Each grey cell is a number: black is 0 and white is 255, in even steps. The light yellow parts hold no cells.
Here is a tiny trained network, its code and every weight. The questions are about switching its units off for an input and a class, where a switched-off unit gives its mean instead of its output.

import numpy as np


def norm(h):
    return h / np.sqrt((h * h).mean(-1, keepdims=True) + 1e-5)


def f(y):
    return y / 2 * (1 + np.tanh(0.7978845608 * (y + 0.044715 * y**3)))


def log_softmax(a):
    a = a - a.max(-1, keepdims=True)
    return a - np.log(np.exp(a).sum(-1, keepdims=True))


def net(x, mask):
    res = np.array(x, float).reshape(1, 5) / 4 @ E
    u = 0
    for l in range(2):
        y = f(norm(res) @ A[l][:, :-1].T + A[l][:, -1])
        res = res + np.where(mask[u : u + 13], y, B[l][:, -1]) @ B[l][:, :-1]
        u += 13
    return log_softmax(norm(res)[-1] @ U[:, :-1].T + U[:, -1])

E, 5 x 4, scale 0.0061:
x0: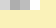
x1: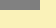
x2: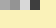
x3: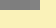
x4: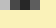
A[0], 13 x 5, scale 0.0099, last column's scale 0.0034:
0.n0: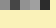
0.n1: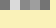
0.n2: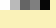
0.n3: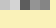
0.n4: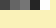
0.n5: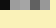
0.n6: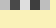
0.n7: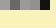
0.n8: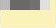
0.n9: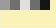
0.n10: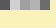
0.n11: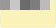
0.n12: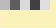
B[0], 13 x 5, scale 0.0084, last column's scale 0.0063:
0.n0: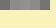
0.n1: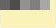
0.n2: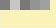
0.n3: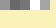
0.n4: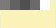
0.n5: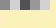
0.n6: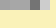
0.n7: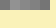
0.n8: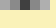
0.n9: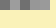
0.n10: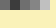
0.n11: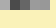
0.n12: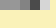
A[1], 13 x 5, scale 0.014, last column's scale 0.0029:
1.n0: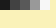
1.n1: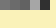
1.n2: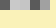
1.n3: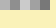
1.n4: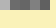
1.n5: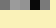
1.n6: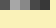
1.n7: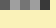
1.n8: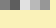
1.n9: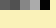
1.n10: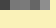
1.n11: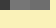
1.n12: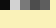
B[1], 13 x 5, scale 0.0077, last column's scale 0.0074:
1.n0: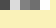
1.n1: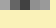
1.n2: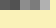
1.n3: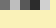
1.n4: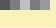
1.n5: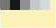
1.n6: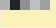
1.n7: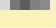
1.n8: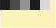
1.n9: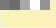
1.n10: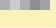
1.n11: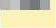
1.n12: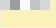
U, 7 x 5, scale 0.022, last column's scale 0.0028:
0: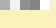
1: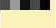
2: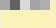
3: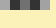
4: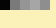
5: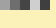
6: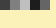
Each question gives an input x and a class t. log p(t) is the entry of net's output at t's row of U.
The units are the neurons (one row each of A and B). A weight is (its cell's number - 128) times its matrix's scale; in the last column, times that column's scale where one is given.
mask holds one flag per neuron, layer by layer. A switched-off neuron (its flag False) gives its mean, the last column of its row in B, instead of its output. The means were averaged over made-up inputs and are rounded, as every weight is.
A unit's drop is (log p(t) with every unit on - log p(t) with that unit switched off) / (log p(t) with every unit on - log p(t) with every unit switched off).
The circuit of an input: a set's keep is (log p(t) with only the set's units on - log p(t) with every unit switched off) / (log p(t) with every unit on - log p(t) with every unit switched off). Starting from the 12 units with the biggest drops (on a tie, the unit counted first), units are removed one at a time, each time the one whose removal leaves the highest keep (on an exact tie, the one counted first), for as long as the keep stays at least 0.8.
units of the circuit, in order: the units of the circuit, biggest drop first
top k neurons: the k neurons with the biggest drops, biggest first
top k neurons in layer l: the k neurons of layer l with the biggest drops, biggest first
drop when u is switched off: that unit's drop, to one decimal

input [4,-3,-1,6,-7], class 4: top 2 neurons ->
(0.n10; 1.n9)
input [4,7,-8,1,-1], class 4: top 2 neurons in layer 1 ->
(1.n0; 1.n8)
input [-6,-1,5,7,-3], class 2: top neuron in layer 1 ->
(1.n12)
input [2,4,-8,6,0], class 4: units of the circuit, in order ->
(0.n5; 1.n0)
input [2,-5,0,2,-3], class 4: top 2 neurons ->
(0.n10; 1.n9)
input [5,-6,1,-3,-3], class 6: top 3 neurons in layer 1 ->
(1.n8; 1.n3; 1.n5)
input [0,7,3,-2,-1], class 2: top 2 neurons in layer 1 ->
(1.n5; 1.n8)
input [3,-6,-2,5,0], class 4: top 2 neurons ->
(0.n5; 1.n8)
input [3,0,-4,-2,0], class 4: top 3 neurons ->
(0.n5; 1.n8; 0.n4)
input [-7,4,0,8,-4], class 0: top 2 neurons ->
(0.n4; 0.n5)
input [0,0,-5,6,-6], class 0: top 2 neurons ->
(0.n5; 0.n3)
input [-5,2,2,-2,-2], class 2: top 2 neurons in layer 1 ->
(1.n12; 1.n5)
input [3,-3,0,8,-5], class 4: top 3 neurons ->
(0.n10; 1.n9; 0.n6)
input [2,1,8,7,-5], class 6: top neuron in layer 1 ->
(1.n3)
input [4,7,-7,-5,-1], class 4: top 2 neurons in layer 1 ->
(1.n8; 1.n0)
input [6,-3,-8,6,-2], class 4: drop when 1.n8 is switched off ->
0.3
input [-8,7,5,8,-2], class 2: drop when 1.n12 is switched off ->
0.2
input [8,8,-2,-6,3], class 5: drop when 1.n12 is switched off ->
0.2
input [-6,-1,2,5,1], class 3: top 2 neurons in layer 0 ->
(0.n4; 0.n2)
